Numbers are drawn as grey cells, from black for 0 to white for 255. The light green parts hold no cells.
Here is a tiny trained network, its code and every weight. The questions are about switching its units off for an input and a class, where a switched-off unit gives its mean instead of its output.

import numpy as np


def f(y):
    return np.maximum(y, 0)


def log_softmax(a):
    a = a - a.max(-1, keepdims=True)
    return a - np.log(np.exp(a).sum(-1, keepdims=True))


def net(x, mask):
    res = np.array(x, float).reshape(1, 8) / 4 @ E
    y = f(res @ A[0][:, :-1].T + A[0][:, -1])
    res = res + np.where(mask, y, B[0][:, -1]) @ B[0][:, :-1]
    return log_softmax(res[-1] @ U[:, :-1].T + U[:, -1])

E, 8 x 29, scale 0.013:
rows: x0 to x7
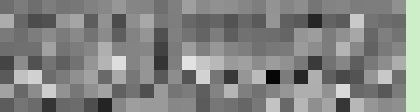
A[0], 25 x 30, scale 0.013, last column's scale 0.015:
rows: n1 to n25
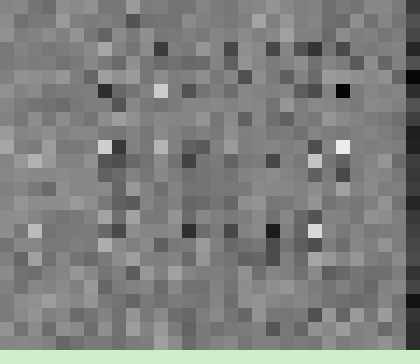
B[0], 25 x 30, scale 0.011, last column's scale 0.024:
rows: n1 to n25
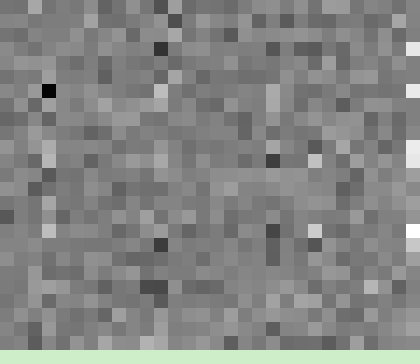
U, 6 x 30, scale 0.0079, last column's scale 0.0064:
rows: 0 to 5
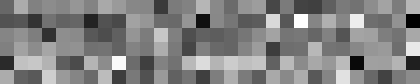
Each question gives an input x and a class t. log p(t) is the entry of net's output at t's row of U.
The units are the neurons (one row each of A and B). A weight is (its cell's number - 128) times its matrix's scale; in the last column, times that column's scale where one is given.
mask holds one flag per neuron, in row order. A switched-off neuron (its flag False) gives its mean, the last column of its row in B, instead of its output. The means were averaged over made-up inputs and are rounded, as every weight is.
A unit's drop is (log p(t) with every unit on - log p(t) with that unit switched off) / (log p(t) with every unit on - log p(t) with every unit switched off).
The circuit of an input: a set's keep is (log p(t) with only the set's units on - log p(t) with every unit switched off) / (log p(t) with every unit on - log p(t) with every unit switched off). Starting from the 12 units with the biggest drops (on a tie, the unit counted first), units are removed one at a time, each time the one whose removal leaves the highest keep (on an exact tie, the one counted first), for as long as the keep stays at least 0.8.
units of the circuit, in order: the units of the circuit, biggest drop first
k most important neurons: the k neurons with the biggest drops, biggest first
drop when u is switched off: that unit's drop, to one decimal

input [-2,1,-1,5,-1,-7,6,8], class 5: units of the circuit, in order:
(n11)
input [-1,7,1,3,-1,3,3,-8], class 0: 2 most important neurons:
(n4; n18)
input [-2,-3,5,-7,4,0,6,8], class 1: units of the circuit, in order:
(n7; n17)
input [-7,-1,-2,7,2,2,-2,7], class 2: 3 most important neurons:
(n4; n17; n12)
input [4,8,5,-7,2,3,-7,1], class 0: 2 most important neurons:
(n4; n18)
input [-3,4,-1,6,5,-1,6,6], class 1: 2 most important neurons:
(n11; n17)
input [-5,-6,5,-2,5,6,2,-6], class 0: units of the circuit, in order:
(n4; n18)
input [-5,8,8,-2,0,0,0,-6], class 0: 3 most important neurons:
(n4; n18; n12)
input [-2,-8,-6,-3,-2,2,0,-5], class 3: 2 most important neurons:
(n12; n17)
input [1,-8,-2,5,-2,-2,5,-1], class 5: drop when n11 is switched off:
0.4
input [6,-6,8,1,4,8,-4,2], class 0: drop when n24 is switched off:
0.0
